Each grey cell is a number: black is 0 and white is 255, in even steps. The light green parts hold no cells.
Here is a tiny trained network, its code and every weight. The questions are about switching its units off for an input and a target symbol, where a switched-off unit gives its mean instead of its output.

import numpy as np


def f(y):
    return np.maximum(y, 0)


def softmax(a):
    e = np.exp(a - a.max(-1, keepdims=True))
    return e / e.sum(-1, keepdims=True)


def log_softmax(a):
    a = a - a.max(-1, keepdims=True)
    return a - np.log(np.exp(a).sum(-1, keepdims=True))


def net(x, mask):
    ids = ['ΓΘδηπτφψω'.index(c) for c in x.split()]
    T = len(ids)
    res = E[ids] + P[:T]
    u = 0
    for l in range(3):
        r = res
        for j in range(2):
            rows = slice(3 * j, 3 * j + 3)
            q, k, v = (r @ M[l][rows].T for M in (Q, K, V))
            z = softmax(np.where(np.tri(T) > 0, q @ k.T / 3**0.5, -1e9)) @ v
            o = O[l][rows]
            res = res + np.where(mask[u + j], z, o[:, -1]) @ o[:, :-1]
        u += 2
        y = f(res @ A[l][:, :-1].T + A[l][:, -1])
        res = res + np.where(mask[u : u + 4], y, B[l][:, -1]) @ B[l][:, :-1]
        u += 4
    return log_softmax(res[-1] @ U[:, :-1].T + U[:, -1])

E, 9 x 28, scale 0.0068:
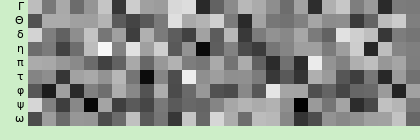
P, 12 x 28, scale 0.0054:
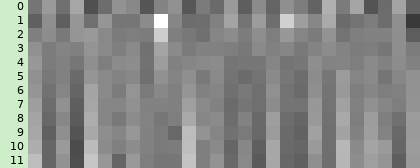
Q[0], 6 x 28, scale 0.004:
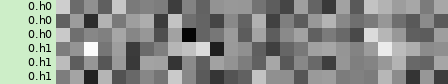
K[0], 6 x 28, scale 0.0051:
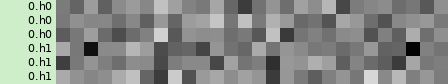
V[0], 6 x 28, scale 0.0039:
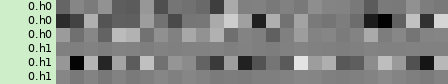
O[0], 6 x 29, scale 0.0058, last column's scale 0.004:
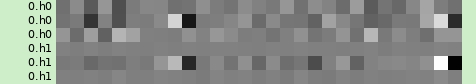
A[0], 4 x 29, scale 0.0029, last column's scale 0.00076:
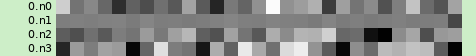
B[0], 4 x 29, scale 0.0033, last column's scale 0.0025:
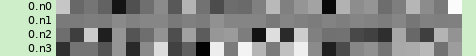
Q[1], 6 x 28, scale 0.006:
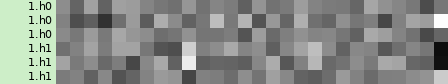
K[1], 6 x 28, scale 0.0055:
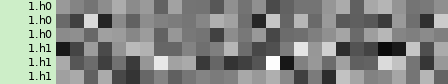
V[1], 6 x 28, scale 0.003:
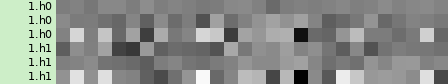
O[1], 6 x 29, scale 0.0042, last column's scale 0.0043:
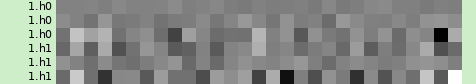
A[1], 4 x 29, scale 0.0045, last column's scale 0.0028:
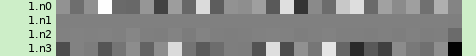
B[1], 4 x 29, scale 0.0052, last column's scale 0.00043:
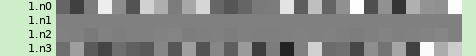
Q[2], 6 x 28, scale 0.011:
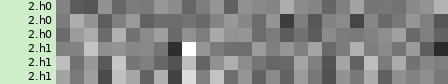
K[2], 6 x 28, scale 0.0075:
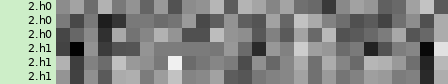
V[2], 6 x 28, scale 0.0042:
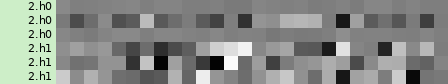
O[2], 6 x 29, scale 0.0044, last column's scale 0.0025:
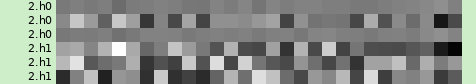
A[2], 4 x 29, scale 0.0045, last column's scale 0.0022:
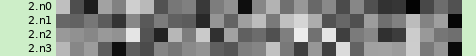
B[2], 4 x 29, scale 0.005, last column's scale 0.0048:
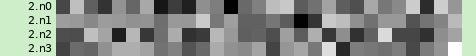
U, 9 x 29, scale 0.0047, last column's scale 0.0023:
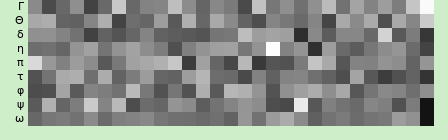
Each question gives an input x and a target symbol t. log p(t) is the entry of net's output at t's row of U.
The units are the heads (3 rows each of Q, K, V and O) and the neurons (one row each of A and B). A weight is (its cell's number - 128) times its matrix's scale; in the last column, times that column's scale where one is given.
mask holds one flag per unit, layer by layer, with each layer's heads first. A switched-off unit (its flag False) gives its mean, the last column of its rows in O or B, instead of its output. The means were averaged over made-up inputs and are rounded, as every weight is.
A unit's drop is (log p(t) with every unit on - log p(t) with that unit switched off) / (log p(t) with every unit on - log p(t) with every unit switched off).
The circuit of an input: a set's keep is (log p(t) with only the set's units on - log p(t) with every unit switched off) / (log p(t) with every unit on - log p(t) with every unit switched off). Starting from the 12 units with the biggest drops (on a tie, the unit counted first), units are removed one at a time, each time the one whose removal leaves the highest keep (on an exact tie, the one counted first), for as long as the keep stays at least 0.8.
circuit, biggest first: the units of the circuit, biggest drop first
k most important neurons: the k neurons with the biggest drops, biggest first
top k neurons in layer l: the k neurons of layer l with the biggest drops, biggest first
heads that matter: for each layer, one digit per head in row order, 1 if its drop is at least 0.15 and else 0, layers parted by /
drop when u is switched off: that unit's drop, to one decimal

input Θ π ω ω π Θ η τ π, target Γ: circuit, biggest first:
2.h1
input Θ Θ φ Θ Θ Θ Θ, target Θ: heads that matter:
00 / 01 / 11
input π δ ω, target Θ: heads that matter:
00 / 00 / 01
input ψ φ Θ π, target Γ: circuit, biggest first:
1.n0; 1.h1
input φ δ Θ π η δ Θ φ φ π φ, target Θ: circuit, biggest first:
0.h1; 2.h1; 1.n3; 1.h0
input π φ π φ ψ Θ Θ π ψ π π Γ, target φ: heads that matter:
11 / 00 / 01
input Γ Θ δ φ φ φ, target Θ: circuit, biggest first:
0.h1; 1.n3; 2.h1; 1.h0
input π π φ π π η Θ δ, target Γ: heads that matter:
00 / 01 / 01
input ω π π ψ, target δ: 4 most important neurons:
2.n0; 2.n2; 0.n0; 2.n3
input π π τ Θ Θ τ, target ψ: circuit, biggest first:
2.h1; 2.n0
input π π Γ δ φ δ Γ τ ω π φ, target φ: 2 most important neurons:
0.n2; 2.n1
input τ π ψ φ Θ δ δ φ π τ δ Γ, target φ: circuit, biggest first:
0.h1; 2.h1; 0.h0
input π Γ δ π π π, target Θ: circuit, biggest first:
2.h1; 1.h0; 0.h0
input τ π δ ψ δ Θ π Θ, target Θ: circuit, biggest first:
2.h1
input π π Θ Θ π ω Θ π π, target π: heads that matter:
00 / 00 / 01
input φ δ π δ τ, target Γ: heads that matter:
10 / 01 / 01
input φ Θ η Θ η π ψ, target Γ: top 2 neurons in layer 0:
0.n2; 0.n0
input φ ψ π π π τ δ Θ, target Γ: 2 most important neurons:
1.n0; 0.n2
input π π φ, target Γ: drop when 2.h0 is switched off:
0.1
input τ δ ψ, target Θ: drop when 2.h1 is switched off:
0.7
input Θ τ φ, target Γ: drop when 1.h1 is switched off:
0.9
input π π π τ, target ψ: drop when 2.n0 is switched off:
0.8
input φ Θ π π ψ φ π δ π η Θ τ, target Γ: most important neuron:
1.n3
